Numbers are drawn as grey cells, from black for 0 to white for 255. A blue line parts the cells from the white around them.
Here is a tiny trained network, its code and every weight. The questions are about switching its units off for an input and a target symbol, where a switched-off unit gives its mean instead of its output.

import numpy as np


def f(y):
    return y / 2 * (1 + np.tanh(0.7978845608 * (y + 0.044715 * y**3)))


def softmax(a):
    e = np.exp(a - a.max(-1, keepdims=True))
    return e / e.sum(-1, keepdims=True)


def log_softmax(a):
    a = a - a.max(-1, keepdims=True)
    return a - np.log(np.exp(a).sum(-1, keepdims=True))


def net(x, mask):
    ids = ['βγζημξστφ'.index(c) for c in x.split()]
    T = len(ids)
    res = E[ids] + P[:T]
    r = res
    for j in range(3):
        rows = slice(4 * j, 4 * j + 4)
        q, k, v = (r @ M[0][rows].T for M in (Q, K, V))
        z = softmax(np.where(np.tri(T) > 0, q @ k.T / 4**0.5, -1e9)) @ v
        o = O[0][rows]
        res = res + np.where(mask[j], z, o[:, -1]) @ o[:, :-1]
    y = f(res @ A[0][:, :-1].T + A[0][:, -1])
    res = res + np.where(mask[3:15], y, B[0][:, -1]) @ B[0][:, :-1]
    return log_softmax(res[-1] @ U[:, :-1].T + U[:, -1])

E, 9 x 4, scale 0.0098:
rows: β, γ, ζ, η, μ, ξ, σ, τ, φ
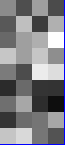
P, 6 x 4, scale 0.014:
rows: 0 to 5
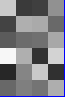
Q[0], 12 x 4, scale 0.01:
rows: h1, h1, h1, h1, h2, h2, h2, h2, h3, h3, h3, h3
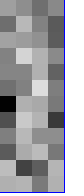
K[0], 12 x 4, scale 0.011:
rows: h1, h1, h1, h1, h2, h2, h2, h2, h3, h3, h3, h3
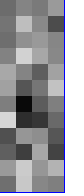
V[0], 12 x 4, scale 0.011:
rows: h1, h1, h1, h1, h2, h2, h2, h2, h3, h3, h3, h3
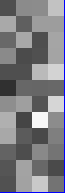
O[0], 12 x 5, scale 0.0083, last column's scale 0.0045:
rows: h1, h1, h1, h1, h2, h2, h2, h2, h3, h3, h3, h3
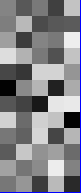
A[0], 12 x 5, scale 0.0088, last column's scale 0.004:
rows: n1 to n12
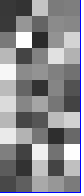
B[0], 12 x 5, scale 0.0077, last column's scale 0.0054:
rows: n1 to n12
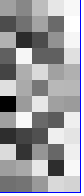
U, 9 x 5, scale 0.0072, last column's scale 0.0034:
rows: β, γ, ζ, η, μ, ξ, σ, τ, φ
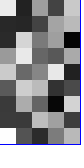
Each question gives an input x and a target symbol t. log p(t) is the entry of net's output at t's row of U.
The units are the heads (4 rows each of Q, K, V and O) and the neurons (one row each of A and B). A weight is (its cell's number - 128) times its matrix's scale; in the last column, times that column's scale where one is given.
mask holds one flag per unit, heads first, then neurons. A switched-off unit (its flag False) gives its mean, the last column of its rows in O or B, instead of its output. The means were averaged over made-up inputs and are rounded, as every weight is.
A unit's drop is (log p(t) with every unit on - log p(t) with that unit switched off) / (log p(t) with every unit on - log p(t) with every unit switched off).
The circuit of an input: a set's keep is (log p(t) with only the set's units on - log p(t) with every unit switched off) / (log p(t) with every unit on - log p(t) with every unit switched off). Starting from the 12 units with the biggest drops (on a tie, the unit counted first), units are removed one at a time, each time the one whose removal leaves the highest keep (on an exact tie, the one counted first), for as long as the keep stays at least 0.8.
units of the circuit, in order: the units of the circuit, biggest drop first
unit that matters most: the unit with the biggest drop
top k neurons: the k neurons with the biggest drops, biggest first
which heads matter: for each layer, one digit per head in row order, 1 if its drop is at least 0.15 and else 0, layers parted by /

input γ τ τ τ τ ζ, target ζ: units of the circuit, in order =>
[h3, n4]
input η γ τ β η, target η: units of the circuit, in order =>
[h2, h3, n4, n8]
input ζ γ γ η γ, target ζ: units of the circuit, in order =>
[h2, h3, n4, n10]
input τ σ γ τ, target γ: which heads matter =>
010
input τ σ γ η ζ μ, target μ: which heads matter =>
010
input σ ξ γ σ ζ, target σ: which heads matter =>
110
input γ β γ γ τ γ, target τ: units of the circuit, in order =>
[h2, n8]
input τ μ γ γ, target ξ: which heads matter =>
011
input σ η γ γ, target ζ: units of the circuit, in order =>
[h2, n7, n5, n4]
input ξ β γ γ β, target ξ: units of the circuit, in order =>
[n11]
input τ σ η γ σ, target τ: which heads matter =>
100
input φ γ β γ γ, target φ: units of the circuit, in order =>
[h2, n3]
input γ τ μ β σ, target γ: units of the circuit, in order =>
[h1, h3, h2]
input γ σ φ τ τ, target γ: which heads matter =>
011
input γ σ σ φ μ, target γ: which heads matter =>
011
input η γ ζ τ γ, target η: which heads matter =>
011
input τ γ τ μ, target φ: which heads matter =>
111
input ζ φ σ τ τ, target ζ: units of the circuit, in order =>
[h3, h2, n4, n8]
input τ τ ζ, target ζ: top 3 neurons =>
[n4, n3, n8]
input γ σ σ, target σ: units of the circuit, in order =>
[h2]
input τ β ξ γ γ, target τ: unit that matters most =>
h1
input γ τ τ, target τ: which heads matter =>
010
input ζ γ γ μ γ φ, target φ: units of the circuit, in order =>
[h3, n3]
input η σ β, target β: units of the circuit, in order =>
[n10, h2]
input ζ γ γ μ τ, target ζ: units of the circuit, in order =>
[h3, h2, n4]
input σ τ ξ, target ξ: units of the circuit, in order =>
[h2, h3, n11]
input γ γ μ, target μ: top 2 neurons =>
[n1, n10]
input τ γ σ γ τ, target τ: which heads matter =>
001
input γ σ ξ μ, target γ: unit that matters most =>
n9
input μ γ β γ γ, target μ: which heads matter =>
010
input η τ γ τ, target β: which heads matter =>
011
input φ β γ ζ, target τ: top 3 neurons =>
[n9, n7, n5]
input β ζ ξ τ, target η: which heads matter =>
010
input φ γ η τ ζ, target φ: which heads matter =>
011
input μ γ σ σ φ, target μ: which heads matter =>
110
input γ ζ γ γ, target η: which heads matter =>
010
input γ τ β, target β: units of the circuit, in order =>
[n10, h2, n11]
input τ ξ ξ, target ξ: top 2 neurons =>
[n11, n1]
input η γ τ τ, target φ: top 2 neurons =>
[n3, n6]
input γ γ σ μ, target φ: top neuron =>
[n3]
